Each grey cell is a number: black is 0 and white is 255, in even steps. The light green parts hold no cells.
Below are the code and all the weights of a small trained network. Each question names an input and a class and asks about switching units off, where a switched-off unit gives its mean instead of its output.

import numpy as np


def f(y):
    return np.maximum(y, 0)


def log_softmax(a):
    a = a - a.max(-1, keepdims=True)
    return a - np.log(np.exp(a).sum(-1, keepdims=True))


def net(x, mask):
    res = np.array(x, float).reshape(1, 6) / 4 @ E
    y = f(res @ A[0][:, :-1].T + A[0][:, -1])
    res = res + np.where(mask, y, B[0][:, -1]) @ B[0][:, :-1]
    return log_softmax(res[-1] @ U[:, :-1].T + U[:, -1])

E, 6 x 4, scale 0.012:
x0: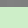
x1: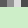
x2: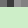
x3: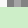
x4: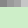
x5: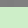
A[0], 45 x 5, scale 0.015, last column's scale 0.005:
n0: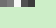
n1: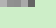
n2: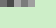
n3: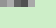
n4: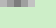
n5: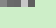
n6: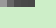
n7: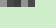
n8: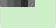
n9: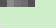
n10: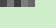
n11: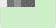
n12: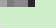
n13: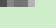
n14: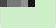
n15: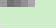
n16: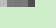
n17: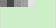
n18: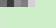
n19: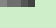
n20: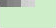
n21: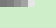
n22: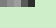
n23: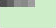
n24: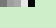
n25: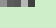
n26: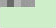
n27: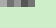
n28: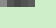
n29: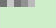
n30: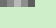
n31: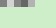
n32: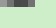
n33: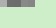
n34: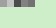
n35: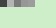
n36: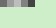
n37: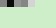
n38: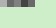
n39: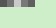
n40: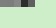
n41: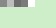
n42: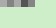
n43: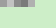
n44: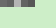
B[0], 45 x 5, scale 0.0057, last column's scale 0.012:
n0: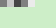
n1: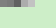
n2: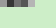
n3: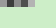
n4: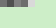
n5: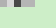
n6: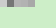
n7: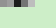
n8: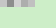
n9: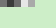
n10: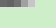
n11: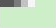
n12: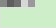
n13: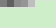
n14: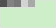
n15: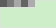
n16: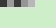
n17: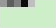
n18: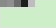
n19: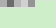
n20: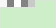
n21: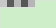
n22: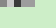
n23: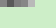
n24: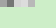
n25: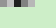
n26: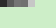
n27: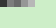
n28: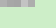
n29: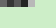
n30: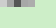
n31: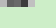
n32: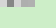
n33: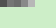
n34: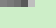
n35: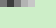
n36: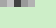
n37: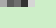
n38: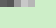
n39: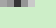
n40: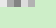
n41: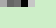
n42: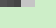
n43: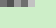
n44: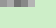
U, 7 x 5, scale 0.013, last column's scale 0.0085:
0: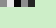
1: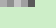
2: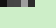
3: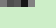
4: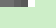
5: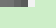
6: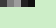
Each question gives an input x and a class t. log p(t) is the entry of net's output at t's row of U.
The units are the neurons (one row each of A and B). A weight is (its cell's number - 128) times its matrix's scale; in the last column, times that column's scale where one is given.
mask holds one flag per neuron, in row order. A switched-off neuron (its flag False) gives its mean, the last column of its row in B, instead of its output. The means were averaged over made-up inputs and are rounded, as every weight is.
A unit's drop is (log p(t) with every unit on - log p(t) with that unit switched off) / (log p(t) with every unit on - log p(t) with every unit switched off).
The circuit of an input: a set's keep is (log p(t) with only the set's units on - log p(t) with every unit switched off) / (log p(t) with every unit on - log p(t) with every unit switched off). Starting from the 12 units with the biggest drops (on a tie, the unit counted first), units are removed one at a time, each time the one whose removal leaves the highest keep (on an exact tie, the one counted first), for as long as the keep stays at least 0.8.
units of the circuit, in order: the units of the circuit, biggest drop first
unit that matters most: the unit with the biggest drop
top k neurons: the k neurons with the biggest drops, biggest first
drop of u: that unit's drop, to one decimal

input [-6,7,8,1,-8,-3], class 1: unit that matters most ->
n40
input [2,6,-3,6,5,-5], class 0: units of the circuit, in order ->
n0, n36
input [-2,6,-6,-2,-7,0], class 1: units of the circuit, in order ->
n40, n8
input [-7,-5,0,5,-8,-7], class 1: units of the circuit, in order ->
n32, n6
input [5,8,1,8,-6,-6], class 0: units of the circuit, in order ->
n0, n22
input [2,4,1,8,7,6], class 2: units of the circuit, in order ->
n26, n42, n11
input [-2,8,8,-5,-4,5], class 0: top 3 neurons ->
n0, n39, n40
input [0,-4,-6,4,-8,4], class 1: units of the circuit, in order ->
n32, n6
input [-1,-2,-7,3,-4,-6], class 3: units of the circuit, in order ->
n41, n3
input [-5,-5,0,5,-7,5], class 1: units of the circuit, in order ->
n32, n6
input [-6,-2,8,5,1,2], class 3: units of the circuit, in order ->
n37, n17
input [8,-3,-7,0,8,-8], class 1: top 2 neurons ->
n24, n20
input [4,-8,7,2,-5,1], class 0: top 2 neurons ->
n7, n25
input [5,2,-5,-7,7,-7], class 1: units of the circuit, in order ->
n20
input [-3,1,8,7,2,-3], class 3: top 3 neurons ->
n37, n17, n18
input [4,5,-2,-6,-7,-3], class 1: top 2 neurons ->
n8, n40
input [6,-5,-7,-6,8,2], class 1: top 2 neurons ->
n20, n24
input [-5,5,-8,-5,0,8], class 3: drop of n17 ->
-0.1
